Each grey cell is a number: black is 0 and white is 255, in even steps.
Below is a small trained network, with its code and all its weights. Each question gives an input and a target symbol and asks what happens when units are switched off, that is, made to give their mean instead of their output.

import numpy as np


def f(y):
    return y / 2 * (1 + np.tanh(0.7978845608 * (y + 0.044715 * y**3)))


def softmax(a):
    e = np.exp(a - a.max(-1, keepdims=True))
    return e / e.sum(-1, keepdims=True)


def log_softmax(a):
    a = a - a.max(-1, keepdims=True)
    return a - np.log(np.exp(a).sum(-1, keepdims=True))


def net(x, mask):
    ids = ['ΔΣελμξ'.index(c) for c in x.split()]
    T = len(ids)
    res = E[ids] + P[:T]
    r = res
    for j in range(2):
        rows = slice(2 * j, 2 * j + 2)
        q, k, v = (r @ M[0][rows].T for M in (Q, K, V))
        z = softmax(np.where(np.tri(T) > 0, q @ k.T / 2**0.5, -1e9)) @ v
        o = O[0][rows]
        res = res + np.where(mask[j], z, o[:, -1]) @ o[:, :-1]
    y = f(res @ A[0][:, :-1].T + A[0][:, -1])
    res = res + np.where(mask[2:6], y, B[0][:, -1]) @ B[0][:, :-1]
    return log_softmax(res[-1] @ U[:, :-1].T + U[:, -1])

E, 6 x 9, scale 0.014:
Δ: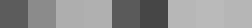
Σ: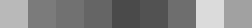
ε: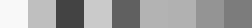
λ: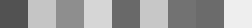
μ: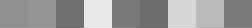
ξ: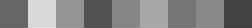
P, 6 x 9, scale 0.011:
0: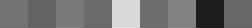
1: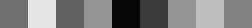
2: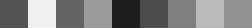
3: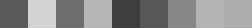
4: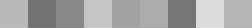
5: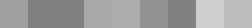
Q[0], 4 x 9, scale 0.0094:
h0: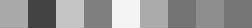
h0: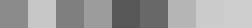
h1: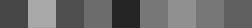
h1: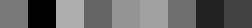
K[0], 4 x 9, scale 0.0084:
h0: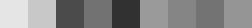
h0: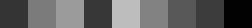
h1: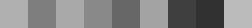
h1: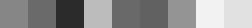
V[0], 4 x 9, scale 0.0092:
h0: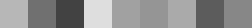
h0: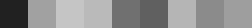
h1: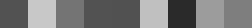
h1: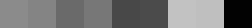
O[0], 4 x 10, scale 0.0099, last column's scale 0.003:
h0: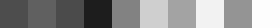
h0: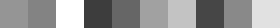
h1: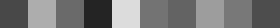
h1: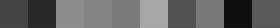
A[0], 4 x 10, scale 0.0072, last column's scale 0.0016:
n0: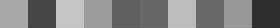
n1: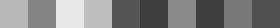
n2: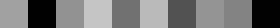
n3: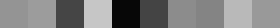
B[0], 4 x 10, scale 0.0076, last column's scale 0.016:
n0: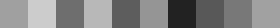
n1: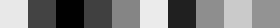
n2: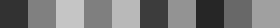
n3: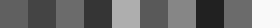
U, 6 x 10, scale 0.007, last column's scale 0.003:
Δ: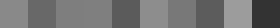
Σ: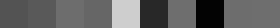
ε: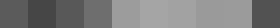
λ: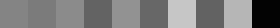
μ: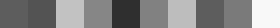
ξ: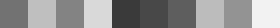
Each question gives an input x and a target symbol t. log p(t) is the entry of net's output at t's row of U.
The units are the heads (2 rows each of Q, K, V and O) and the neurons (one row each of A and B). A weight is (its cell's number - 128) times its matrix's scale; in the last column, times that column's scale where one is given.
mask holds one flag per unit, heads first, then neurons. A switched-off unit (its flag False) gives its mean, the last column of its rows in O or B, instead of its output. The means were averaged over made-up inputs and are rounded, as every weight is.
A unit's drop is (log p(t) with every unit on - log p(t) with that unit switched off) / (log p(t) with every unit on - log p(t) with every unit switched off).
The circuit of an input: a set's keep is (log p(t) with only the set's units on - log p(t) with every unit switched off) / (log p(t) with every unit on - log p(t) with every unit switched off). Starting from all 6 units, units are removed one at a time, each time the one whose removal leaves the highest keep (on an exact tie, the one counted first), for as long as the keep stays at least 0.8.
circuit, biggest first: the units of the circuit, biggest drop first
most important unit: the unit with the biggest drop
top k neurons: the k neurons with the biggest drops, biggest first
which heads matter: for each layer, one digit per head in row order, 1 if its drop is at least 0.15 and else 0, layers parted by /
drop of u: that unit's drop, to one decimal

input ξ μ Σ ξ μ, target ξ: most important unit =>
h1
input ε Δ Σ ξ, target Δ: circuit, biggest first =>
(h0 n1 n3)
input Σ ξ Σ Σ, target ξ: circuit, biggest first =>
(h1 n3 h0)
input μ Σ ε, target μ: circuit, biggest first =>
(h0 h1)
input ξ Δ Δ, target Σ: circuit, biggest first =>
(h0 n3)
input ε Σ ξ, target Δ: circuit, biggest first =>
(h0 n1 h1)
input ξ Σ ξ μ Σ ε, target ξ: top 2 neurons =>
(n3 n2)
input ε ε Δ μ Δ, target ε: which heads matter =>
10
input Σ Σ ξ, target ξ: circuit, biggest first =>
(n3 h1 h0)
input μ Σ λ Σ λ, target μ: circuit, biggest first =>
(h0 h1 n2)
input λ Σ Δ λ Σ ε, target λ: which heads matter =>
01
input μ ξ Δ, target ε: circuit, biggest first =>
(h1 h0)
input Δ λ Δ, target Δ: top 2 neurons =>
(n1 n0)
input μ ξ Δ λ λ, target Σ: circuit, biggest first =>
(h1)
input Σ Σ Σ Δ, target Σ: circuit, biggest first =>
(n3 h0)
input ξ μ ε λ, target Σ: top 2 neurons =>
(n3 n0)
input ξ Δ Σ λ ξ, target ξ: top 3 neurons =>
(n3 n2 n1)
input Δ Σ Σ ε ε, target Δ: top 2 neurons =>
(n1 n0)
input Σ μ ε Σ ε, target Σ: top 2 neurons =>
(n2 n3)
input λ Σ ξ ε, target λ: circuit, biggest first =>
(h1 h0)
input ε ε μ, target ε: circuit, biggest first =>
(h0)
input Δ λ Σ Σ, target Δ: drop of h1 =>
0.4
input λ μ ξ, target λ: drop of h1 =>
1.0
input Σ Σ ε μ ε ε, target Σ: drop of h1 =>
0.2
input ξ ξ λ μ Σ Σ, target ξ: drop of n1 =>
0.1
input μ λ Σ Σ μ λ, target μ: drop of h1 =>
1.0
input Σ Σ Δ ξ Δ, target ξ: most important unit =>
n3
